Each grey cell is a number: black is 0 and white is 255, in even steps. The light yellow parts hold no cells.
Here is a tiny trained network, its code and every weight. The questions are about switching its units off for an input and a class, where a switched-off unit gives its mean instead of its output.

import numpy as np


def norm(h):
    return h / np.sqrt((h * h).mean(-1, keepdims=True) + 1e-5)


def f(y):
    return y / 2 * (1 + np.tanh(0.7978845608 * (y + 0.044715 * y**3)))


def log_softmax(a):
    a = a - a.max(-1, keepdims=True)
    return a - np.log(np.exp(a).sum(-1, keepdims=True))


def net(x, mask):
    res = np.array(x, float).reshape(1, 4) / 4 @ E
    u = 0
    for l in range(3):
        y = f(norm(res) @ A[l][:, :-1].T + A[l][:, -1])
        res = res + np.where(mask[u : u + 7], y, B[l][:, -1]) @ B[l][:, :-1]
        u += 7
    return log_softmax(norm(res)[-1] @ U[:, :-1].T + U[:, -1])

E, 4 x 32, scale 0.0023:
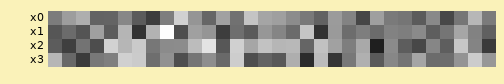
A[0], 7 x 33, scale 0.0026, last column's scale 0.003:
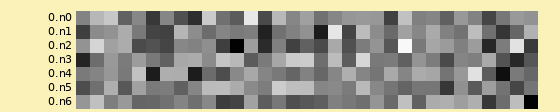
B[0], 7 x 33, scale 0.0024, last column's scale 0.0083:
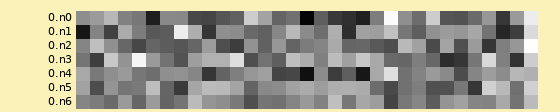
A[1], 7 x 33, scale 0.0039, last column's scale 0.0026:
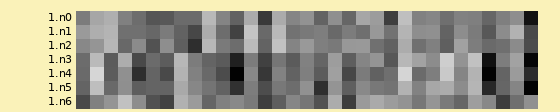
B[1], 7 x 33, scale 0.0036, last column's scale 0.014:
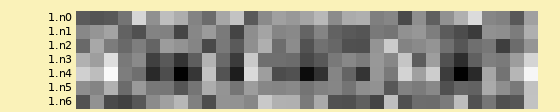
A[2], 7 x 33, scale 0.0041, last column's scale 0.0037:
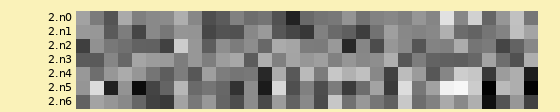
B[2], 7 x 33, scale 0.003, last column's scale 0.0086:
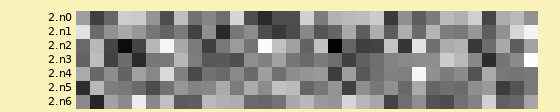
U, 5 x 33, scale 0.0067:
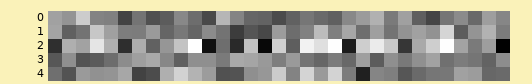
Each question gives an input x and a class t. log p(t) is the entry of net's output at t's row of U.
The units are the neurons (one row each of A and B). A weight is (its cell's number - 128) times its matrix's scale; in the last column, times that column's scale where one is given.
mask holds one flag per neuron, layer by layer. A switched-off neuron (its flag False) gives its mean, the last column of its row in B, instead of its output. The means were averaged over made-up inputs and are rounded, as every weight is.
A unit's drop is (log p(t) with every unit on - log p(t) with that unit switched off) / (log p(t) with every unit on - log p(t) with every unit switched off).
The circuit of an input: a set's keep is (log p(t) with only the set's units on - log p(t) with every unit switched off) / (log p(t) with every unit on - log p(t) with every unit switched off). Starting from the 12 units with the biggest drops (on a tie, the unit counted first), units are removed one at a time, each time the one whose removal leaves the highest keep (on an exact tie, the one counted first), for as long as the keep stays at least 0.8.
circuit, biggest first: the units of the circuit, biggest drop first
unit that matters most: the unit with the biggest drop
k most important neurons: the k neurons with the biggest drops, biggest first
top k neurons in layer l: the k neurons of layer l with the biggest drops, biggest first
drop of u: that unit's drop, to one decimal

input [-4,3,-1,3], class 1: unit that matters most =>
0.n2
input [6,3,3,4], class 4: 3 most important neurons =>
(1.n6 0.n0 1.n4)
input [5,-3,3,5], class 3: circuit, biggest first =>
(1.n4 1.n3)
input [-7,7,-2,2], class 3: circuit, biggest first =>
(0.n2 1.n4)
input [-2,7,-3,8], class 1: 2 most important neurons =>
(0.n2 1.n4)
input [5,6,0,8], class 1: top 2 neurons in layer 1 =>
(1.n4 1.n6)
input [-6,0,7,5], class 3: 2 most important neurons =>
(1.n4 2.n1)
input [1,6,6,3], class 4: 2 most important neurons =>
(1.n6 0.n0)
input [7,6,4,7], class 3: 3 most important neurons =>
(1.n4 2.n3 1.n3)
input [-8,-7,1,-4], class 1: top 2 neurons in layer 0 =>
(0.n4 0.n2)
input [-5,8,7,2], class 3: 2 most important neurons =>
(1.n4 2.n3)
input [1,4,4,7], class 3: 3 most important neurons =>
(1.n4 1.n3 0.n0)
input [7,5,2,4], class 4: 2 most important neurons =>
(1.n6 1.n4)
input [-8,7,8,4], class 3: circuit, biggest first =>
(1.n4)
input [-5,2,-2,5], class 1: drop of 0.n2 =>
0.7
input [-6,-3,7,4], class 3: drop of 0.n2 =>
0.2
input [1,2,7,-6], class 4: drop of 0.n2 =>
0.0
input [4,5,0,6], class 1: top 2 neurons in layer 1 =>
(1.n6 1.n4)
